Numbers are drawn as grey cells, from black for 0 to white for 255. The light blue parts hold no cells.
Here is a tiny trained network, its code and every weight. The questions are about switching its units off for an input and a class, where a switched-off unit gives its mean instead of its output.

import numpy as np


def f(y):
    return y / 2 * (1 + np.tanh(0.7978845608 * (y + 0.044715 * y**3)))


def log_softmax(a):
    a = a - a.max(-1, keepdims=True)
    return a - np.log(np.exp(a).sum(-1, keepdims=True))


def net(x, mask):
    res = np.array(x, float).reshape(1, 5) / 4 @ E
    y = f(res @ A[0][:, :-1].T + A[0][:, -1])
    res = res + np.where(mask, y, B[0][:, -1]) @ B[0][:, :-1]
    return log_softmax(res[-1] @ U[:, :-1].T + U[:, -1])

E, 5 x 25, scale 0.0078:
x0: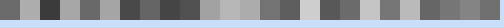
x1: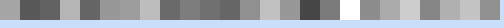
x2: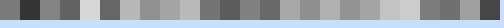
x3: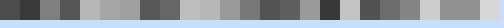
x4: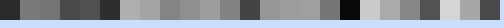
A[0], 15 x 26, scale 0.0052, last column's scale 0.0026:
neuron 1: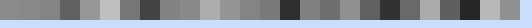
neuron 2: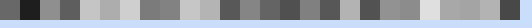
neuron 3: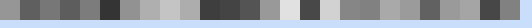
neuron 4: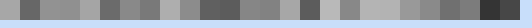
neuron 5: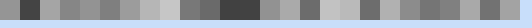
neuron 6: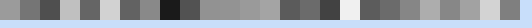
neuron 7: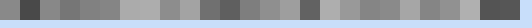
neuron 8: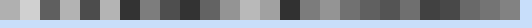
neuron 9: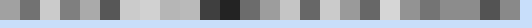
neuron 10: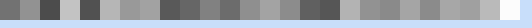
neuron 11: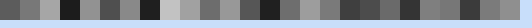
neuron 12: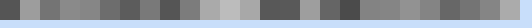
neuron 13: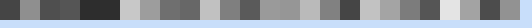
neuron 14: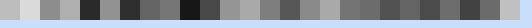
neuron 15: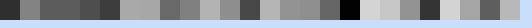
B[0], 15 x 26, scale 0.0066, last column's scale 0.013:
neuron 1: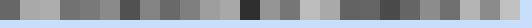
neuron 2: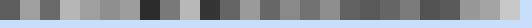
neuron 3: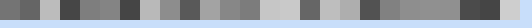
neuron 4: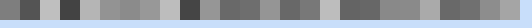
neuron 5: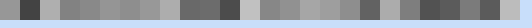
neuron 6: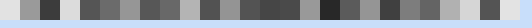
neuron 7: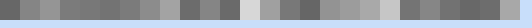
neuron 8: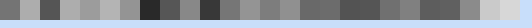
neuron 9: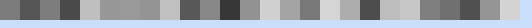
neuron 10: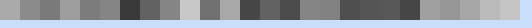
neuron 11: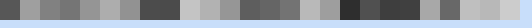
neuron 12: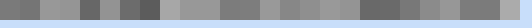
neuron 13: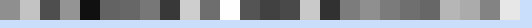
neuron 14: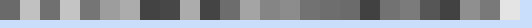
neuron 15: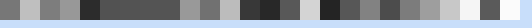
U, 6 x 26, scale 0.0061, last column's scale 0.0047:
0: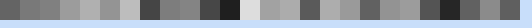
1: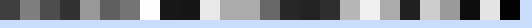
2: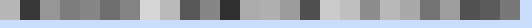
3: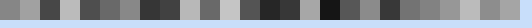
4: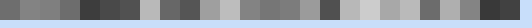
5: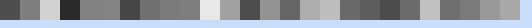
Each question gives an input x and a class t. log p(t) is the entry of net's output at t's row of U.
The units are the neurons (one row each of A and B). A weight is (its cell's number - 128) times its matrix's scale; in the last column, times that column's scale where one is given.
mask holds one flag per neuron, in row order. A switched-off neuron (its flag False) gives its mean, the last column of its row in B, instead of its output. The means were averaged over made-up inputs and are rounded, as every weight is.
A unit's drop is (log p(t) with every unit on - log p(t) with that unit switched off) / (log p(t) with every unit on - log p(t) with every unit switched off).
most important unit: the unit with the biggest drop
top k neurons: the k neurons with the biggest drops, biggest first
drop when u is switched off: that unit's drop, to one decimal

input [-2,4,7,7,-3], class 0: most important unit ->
neuron 2
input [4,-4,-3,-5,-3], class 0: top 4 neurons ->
neuron 15; neuron 13; neuron 6; neuron 10
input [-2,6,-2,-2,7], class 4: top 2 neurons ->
neuron 3; neuron 6
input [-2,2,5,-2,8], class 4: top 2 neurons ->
neuron 15; neuron 13
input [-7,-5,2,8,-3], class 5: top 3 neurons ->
neuron 6; neuron 15; neuron 13
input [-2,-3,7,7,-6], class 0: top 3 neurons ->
neuron 15; neuron 2; neuron 13
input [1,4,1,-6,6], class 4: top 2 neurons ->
neuron 3; neuron 6
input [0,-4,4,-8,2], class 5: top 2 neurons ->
neuron 3; neuron 6
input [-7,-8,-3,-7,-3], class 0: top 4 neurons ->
neuron 15; neuron 13; neuron 14; neuron 6
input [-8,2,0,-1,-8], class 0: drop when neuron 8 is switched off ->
-0.1
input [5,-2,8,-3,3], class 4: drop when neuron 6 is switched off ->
0.2
